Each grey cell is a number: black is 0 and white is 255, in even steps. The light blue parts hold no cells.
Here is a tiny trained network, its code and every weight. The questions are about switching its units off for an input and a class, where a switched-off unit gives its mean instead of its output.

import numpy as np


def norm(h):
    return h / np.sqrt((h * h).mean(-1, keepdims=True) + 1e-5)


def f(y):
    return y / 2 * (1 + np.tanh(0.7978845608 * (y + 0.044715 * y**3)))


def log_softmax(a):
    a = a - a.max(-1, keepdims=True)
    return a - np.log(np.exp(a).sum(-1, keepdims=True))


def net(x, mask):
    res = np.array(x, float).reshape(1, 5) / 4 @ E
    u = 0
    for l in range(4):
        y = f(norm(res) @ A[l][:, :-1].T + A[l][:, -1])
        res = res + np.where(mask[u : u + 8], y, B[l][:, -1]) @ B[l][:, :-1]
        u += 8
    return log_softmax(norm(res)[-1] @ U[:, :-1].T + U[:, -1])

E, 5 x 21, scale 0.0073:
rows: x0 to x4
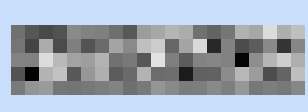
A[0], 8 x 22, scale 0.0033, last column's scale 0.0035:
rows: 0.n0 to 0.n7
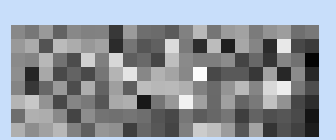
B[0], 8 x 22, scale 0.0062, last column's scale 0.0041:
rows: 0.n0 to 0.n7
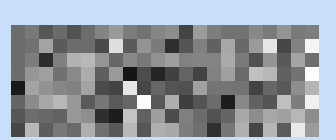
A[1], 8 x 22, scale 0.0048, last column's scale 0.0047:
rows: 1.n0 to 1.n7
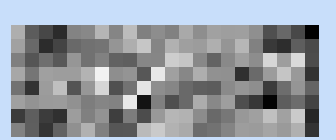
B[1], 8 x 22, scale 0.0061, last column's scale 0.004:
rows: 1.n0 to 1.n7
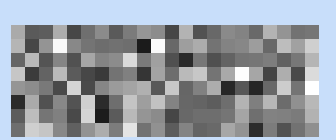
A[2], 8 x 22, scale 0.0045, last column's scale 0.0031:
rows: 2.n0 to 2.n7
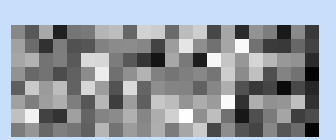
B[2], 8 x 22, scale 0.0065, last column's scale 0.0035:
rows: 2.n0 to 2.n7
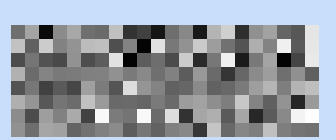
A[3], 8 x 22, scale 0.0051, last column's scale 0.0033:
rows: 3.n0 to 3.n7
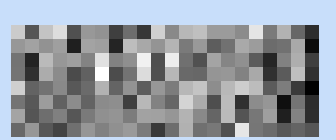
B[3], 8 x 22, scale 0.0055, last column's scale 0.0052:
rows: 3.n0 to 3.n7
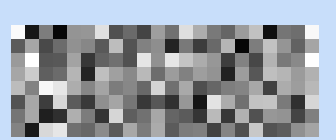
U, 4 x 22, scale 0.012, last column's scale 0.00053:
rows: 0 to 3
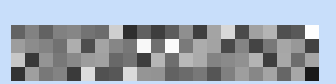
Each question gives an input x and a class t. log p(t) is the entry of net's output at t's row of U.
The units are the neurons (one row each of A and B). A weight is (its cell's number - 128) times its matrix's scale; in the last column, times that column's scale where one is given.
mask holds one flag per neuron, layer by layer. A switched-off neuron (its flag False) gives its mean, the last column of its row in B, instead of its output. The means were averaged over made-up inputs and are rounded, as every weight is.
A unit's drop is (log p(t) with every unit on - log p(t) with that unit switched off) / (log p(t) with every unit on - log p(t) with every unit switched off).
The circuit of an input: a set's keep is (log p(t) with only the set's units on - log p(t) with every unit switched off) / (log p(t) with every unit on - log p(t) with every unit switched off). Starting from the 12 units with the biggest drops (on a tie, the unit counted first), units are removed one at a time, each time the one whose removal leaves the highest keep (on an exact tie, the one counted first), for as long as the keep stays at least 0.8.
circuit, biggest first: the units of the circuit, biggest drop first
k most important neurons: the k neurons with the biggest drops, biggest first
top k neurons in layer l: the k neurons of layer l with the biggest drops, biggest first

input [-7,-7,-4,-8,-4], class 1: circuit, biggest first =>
(2.n6)
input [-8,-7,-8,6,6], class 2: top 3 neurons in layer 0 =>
(0.n3; 0.n4; 0.n5)
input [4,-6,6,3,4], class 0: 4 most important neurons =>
(2.n2; 0.n1; 1.n1; 2.n1)
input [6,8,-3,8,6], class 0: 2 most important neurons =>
(2.n0; 0.n5)
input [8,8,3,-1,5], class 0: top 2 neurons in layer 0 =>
(0.n3; 0.n7)
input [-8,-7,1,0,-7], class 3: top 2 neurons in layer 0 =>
(0.n3; 0.n7)
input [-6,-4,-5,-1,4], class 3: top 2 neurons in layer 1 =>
(1.n5; 1.n3)
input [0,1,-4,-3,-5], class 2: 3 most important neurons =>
(1.n4; 1.n1; 2.n1)
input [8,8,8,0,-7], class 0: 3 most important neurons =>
(2.n0; 0.n3; 1.n1)
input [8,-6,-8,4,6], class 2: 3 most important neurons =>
(2.n1; 0.n3; 1.n1)
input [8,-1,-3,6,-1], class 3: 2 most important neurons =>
(1.n6; 0.n5)
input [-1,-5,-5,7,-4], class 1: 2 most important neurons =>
(1.n4; 0.n3)
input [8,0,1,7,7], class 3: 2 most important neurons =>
(1.n6; 1.n2)
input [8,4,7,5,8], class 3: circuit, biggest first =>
(1.n2)
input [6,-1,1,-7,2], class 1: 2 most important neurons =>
(0.n5; 2.n6)
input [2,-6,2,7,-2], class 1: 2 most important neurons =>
(1.n4; 0.n3)
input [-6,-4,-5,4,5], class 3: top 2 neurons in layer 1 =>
(1.n3; 1.n5)
